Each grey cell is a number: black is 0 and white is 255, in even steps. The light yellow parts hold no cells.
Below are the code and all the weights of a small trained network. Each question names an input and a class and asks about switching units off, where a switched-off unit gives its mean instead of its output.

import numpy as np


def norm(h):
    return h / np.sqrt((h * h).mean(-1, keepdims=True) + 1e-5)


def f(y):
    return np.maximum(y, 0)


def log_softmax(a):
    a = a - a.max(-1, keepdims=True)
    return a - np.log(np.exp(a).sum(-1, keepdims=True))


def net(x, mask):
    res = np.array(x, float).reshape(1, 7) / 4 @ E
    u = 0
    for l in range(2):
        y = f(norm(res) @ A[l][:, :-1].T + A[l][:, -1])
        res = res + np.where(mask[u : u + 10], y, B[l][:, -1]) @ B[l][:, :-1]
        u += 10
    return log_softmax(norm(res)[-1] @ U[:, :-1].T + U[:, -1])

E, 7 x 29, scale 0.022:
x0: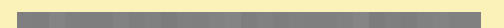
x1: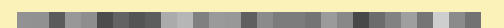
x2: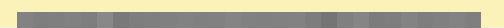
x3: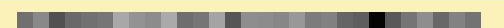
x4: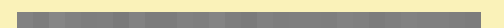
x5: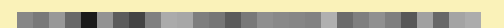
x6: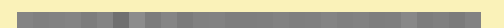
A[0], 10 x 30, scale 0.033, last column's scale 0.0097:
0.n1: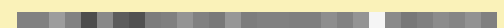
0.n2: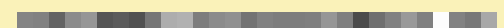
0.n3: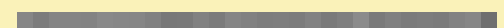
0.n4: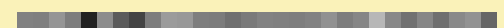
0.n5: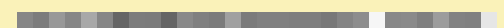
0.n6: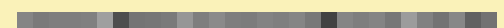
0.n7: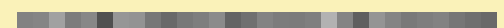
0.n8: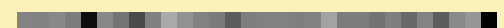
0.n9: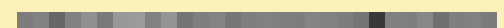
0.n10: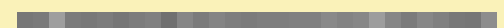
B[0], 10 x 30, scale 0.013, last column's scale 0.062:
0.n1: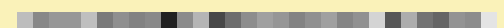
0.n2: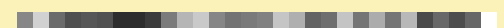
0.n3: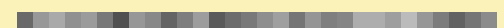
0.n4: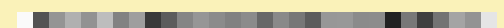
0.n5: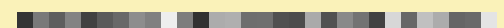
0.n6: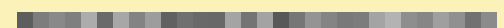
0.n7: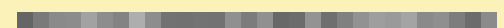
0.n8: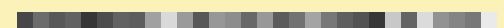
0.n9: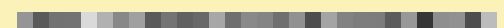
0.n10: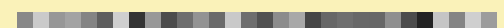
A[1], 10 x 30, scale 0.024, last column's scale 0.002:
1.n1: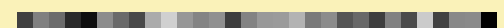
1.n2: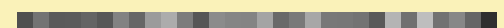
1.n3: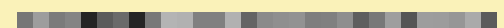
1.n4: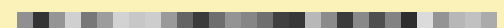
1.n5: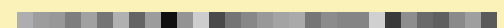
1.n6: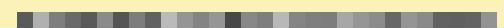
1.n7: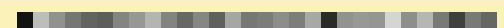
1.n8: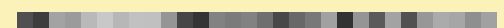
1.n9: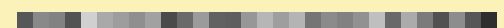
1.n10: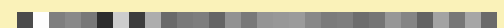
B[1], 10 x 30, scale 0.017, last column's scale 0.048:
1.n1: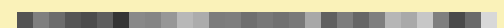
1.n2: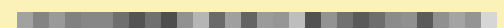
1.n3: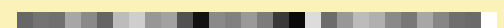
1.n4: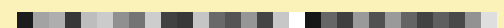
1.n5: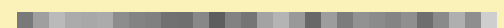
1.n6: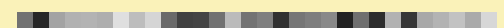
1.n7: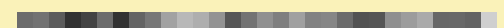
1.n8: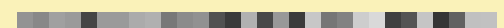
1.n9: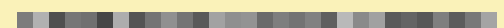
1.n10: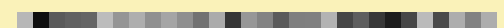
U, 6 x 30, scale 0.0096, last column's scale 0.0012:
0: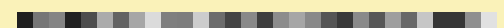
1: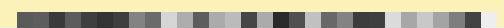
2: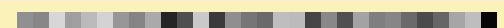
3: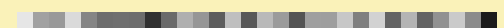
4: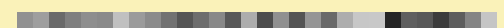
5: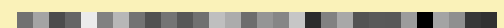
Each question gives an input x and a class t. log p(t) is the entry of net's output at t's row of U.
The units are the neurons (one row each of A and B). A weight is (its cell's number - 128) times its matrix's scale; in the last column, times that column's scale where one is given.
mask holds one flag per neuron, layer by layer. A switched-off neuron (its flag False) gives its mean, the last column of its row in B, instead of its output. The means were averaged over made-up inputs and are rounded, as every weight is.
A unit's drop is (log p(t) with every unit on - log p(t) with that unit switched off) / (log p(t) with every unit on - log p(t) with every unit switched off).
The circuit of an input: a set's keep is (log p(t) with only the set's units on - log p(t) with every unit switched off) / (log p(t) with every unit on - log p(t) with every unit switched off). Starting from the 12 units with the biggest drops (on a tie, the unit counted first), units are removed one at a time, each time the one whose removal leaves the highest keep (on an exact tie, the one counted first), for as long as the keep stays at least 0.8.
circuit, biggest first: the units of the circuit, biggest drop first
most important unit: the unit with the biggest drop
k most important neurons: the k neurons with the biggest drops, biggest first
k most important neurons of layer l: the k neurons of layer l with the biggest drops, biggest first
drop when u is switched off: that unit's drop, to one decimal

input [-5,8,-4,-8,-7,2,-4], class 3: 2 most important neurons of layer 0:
[0.n1, 0.n8]
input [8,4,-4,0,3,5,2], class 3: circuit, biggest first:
[0.n4]
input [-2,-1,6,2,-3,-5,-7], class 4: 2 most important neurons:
[0.n2, 0.n8]
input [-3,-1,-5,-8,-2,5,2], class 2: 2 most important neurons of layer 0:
[0.n2, 0.n4]
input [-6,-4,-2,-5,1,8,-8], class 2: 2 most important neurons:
[0.n2, 0.n4]
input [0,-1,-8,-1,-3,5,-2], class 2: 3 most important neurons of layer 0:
[0.n4, 0.n2, 0.n1]
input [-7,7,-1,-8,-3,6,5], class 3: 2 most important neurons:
[0.n1, 0.n4]
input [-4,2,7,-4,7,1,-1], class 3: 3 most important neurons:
[0.n1, 0.n8, 0.n4]
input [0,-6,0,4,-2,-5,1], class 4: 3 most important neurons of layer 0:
[0.n2, 0.n8, 0.n5]
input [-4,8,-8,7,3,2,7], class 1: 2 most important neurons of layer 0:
[0.n1, 0.n4]
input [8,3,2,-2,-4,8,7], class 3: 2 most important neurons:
[0.n4, 0.n1]
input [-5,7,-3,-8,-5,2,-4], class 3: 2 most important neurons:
[0.n1, 0.n8]
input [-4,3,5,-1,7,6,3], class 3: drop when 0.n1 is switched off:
0.2
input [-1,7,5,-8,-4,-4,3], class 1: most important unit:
0.n5
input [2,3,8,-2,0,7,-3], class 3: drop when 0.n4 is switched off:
0.5
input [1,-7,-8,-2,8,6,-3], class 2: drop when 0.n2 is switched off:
0.5
